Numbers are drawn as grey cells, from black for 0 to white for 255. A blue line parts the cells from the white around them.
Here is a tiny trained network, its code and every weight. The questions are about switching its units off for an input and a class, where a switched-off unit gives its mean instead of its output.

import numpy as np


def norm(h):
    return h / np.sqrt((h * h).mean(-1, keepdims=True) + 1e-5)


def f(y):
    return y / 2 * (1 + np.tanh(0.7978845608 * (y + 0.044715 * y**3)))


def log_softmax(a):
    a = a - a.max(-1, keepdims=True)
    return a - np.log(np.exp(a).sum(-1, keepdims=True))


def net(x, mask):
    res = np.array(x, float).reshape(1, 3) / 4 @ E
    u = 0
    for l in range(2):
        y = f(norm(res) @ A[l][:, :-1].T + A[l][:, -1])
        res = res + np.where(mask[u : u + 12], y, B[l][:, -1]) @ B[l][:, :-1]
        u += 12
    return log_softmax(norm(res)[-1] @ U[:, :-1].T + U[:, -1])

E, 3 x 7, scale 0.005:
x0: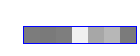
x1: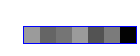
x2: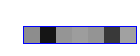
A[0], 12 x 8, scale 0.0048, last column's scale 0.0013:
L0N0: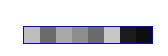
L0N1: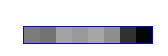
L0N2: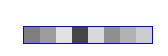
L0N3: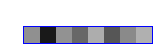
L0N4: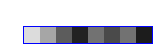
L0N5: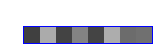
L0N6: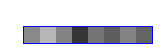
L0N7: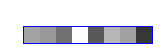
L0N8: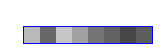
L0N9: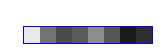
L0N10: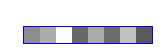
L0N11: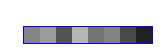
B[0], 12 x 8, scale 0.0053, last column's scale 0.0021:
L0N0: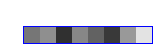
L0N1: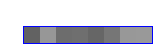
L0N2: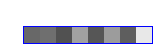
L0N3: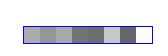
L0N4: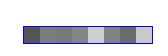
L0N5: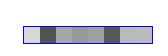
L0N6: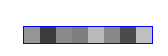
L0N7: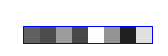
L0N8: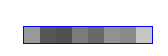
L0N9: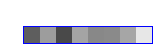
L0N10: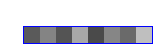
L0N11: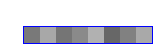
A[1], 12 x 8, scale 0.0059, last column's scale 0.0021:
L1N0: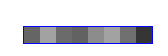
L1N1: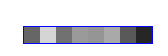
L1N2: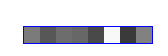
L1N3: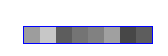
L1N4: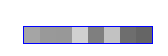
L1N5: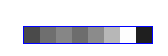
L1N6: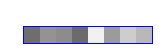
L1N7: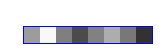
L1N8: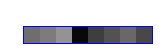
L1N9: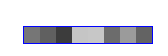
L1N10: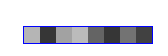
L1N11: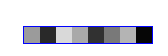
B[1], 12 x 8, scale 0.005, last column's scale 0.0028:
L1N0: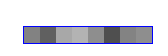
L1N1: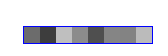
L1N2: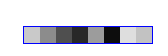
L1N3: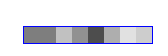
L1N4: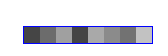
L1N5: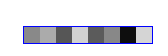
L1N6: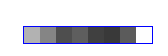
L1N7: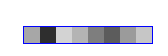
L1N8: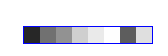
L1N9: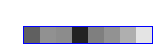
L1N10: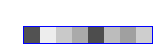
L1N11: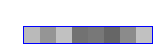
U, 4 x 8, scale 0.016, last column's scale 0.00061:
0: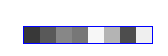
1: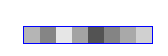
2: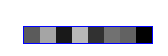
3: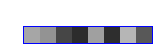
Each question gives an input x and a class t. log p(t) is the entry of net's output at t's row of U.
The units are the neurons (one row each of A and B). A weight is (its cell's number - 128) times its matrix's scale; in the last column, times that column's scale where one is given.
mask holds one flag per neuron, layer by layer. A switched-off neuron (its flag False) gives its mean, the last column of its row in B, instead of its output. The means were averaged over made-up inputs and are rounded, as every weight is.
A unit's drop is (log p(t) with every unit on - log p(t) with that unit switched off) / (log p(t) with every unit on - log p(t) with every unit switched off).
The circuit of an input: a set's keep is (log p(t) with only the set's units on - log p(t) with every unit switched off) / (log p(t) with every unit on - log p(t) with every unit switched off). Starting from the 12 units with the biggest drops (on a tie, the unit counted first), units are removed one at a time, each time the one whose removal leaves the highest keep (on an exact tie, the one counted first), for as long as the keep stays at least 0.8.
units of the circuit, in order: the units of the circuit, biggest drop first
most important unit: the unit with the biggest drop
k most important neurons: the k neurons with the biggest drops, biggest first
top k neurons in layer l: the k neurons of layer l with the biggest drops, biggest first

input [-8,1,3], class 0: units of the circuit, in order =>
(L1N8)
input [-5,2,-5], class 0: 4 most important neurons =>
(L1N8, L0N3, L0N6, L1N10)
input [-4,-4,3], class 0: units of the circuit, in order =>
(L1N8, L0N5)
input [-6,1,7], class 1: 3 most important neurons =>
(L0N7, L1N11, L1N10)
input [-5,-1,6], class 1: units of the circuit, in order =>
(L1N10, L0N3)
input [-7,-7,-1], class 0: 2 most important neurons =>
(L1N8, L0N9)
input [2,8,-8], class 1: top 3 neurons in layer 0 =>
(L0N5, L0N2, L0N10)
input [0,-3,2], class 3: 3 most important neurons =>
(L1N2, L0N2, L0N3)
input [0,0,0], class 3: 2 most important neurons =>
(L0N0, L0N5)
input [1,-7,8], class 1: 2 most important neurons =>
(L1N11, L0N9)
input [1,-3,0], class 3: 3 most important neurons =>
(L1N2, L0N2, L0N9)
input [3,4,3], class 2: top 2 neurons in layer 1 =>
(L1N10, L1N8)
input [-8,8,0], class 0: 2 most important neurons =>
(L1N8, L0N4)
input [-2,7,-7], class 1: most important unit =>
L1N3
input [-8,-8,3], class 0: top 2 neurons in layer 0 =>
(L0N9, L0N6)
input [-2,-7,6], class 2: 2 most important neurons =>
(L1N5, L0N5)
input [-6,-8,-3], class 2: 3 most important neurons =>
(L1N5, L0N7, L1N6)
